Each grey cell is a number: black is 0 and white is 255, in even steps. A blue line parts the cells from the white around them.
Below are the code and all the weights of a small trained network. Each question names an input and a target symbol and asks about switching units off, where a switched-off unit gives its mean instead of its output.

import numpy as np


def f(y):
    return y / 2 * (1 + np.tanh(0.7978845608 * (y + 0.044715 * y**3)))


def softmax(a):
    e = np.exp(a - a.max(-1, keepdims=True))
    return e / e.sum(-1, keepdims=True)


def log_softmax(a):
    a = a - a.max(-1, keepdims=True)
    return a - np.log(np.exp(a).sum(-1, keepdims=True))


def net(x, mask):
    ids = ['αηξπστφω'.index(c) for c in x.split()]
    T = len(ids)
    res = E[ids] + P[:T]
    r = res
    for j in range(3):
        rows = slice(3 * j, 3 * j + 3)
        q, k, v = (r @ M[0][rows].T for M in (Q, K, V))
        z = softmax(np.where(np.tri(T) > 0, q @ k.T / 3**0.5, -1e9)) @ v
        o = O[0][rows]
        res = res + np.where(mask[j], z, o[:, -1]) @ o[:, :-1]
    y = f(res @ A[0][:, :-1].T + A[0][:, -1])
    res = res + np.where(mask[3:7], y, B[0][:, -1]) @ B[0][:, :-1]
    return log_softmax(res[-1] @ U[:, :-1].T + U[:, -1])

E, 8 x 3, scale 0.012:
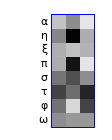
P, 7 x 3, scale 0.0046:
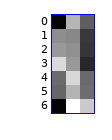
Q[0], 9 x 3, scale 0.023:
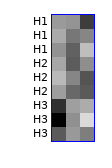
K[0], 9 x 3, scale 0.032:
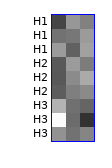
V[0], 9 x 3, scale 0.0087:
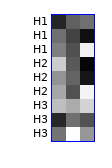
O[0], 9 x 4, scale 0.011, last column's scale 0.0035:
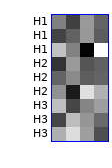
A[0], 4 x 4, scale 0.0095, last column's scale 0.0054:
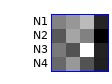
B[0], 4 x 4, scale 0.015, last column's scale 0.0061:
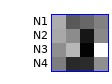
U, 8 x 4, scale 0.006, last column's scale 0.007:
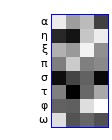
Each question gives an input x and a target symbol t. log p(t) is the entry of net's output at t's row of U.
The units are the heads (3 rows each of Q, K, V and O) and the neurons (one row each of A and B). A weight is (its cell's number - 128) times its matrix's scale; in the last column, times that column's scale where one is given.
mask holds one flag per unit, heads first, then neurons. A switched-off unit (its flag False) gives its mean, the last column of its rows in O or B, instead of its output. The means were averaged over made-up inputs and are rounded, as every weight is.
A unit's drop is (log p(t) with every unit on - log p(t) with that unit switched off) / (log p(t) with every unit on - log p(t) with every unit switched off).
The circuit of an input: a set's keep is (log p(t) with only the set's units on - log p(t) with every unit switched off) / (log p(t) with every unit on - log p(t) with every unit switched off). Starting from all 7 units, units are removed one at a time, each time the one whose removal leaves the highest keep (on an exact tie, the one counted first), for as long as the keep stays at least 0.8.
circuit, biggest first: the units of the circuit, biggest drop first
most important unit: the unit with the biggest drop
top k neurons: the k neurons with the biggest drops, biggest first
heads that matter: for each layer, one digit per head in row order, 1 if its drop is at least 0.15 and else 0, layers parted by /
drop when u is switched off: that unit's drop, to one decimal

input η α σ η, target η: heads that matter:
001
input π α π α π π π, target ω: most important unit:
H2
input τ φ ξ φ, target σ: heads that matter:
011
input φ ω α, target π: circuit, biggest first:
[H2, H3]
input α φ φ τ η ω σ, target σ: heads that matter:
011
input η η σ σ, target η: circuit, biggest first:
[N3, H3, H1]
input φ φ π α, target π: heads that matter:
011
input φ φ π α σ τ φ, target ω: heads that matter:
111
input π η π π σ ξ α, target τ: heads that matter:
011
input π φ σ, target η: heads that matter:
100
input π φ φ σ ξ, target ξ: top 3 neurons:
[N3, N4, N2]
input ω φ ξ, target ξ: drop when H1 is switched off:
0.3
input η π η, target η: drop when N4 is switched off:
0.1
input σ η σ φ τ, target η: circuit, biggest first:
[H1]
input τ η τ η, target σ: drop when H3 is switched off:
0.4
